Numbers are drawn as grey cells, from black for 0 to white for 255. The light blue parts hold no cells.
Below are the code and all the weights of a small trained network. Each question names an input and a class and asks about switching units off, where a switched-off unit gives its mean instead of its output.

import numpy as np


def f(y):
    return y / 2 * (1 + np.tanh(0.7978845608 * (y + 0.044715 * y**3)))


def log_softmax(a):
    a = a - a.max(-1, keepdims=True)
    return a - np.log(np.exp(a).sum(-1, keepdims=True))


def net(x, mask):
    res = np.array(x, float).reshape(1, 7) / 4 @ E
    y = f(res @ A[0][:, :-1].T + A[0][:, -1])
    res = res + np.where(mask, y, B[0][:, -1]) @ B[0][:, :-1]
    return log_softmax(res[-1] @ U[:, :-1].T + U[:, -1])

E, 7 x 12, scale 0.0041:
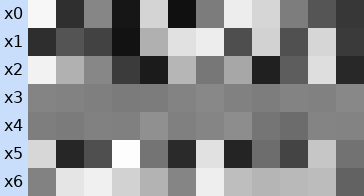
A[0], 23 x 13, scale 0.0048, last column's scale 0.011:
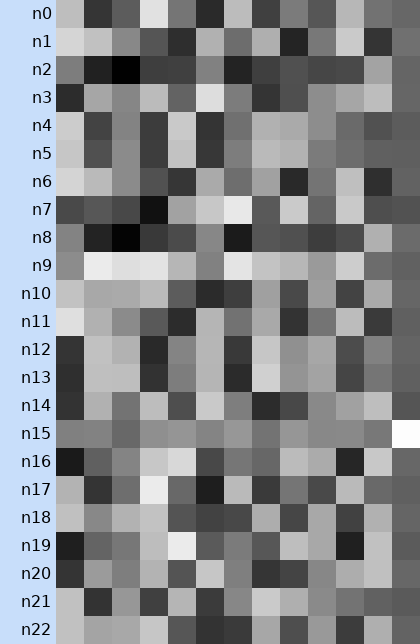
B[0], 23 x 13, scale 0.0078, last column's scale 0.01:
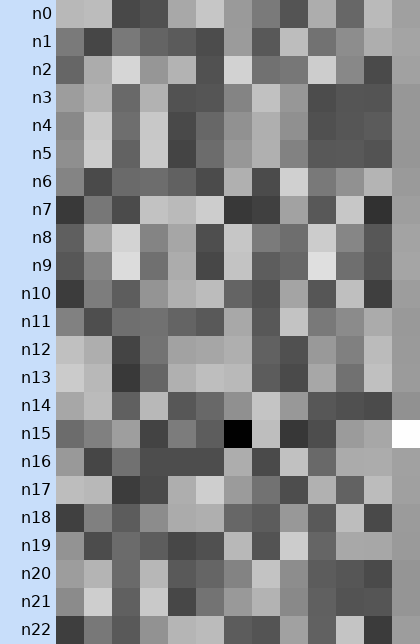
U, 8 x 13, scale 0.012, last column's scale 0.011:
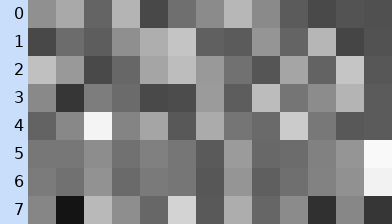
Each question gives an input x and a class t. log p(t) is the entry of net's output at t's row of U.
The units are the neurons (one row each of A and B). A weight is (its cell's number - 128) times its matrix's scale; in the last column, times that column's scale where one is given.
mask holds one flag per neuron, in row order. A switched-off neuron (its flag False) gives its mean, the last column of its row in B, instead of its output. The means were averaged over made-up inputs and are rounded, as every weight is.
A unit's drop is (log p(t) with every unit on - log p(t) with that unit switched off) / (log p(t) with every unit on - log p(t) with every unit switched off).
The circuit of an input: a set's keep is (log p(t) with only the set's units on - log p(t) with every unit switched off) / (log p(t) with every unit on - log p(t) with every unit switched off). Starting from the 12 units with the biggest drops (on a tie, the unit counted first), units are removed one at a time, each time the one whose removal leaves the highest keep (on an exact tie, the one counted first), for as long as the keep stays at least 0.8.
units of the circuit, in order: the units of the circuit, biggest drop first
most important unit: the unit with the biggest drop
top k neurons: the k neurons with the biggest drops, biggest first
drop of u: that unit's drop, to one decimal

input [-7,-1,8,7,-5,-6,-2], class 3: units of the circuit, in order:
[n1 n6]
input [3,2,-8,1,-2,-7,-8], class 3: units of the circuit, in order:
[n19]
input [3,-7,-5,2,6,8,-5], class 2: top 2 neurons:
[n17 n0]
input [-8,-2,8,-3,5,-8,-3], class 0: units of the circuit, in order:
[n3 n14]
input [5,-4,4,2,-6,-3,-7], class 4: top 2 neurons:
[n8 n2]
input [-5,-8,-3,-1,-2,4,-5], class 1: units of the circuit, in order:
[n22 n10]
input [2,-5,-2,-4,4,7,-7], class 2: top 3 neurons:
[n17 n0 n9]
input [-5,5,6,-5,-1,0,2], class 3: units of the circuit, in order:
[n1 n6]
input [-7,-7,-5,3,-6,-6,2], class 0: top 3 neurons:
[n3 n14 n20]
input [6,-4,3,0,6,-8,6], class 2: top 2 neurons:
[n13 n12]
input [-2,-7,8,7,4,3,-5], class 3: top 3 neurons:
[n1 n6 n11]
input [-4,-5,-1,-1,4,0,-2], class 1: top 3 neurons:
[n22 n10 n18]
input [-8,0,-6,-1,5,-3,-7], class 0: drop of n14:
0.2
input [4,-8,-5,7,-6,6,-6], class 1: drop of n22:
0.2
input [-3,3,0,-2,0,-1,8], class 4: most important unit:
n9
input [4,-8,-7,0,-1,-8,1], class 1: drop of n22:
0.5
